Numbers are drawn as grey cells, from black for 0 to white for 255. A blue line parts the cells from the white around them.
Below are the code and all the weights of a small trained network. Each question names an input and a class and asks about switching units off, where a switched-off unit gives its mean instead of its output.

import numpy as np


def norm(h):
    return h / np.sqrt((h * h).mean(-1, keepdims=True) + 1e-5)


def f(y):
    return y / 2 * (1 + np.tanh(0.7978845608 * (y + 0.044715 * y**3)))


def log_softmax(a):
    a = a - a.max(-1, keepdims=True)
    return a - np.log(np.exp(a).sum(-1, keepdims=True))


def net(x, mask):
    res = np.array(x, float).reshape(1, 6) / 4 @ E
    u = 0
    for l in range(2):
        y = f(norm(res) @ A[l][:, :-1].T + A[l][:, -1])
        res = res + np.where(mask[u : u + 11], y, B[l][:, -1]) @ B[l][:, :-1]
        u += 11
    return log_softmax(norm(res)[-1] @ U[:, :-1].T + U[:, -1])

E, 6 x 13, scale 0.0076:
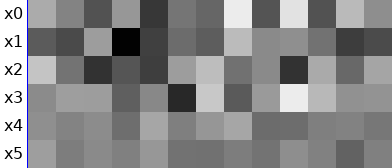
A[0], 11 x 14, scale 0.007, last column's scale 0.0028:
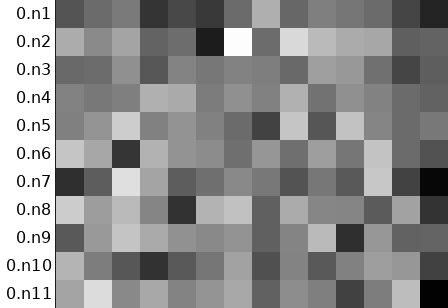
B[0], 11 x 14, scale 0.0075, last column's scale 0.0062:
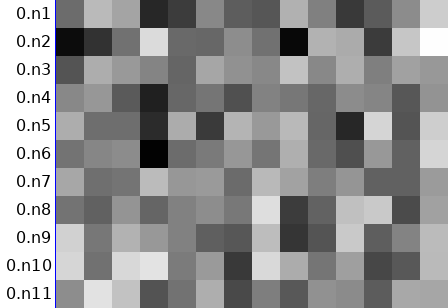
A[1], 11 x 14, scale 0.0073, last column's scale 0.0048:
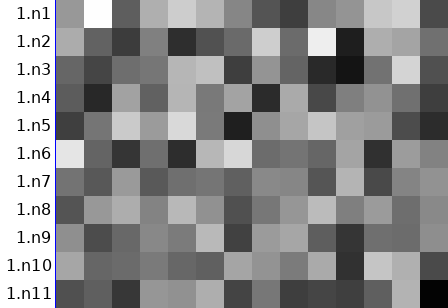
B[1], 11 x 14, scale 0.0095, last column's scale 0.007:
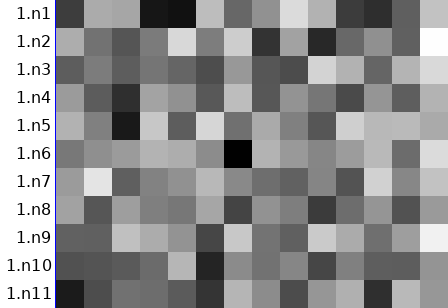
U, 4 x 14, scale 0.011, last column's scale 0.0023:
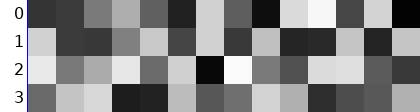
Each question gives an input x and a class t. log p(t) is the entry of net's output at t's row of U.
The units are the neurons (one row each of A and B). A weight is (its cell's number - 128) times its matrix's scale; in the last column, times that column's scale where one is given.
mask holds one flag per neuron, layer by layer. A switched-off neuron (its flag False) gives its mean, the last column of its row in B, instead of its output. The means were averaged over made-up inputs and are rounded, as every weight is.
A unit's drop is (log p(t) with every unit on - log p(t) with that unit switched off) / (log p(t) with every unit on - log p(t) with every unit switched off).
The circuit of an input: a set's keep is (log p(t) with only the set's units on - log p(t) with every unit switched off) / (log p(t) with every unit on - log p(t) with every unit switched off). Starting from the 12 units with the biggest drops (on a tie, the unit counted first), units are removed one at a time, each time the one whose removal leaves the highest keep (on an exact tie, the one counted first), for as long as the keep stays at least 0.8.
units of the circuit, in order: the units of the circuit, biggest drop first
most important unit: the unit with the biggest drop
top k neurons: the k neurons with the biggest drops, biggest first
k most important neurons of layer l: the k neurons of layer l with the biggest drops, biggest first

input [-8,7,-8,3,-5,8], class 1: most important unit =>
0.n5
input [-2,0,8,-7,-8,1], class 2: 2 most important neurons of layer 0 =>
0.n10, 0.n2
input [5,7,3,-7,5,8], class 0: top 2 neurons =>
1.n9, 1.n3
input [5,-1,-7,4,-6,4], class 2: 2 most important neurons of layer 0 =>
0.n9, 0.n5
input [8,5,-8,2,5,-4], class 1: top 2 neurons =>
1.n2, 0.n10
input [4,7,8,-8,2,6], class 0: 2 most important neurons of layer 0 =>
0.n9, 0.n6
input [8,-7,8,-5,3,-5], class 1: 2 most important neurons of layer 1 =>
1.n2, 1.n10
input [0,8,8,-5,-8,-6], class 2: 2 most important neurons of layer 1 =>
1.n6, 1.n1
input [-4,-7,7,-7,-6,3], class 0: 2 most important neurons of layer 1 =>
1.n3, 1.n11
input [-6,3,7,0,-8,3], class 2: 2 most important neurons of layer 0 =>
0.n10, 0.n6
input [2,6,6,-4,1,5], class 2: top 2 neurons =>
1.n6, 1.n1
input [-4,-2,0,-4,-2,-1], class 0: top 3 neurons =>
1.n3, 0.n6, 1.n2
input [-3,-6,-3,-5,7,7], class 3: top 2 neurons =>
1.n1, 0.n2
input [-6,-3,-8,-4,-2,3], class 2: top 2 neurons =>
1.n5, 0.n9
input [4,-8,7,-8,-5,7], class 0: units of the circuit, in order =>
1.n11
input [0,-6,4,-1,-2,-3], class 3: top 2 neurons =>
1.n1, 0.n11
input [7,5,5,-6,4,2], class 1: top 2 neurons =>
1.n2, 0.n2
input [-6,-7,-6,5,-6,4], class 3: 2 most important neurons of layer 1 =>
1.n1, 1.n2
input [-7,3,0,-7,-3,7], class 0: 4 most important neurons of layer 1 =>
1.n3, 1.n9, 1.n2, 1.n11
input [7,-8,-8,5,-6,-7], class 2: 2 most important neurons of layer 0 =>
0.n5, 0.n9
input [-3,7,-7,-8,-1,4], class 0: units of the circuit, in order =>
1.n3
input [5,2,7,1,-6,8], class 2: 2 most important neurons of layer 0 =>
0.n10, 0.n5
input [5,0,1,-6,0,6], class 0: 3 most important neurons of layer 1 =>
1.n3, 1.n9, 1.n11
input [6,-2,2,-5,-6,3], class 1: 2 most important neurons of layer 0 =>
0.n2, 0.n6
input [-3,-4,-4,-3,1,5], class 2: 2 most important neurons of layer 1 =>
1.n2, 1.n5
